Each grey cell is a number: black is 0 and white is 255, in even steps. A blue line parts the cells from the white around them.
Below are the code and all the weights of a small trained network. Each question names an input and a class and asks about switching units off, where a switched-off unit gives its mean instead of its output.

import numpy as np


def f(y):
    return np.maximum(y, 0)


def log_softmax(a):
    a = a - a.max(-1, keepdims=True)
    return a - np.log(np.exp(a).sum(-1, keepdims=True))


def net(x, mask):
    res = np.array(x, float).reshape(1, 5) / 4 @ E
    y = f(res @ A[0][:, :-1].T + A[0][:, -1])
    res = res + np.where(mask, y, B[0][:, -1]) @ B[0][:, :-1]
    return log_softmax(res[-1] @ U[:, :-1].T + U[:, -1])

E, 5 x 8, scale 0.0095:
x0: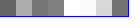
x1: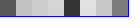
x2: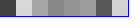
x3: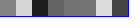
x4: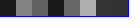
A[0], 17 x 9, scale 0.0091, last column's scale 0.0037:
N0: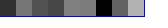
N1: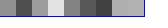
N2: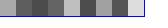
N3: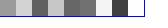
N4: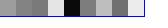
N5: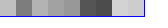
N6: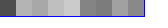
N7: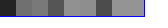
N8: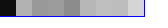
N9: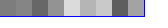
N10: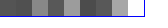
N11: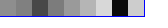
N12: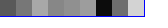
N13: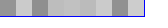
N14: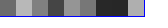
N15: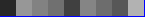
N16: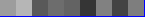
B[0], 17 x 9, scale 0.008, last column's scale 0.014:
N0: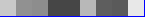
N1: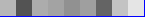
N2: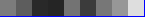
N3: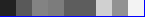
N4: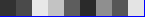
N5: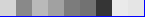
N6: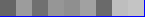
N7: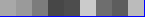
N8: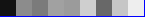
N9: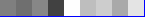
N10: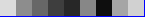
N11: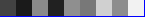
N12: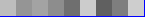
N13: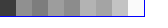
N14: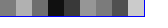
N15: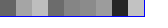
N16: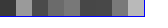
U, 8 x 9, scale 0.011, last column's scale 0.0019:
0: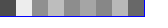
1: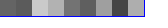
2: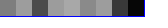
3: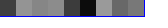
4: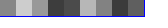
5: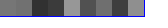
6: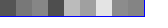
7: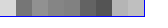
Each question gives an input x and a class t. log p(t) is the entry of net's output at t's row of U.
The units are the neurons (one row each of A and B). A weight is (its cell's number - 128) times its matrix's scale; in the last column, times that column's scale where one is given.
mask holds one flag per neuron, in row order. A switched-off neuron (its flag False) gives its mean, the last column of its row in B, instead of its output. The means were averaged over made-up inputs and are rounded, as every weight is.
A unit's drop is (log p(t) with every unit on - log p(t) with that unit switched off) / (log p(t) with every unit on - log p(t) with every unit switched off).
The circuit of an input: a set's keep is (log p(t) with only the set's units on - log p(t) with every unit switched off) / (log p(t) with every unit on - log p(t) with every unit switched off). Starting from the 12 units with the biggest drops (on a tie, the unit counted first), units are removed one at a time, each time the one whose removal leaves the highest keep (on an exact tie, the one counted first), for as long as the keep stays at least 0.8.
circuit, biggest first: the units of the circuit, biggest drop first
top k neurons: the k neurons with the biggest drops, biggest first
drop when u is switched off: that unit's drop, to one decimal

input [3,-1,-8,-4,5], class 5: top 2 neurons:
(N2, N11)
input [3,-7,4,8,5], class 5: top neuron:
(N2)
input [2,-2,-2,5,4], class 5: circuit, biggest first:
(N13, N2)
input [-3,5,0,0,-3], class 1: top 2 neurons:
(N4, N2)
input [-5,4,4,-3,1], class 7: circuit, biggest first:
(N13, N1)
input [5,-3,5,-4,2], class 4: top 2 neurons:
(N7, N0)
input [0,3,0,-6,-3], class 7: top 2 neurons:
(N5, N1)
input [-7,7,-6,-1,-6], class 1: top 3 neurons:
(N4, N1, N2)
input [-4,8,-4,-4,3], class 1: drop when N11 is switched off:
0.0
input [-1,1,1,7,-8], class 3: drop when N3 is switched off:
0.1
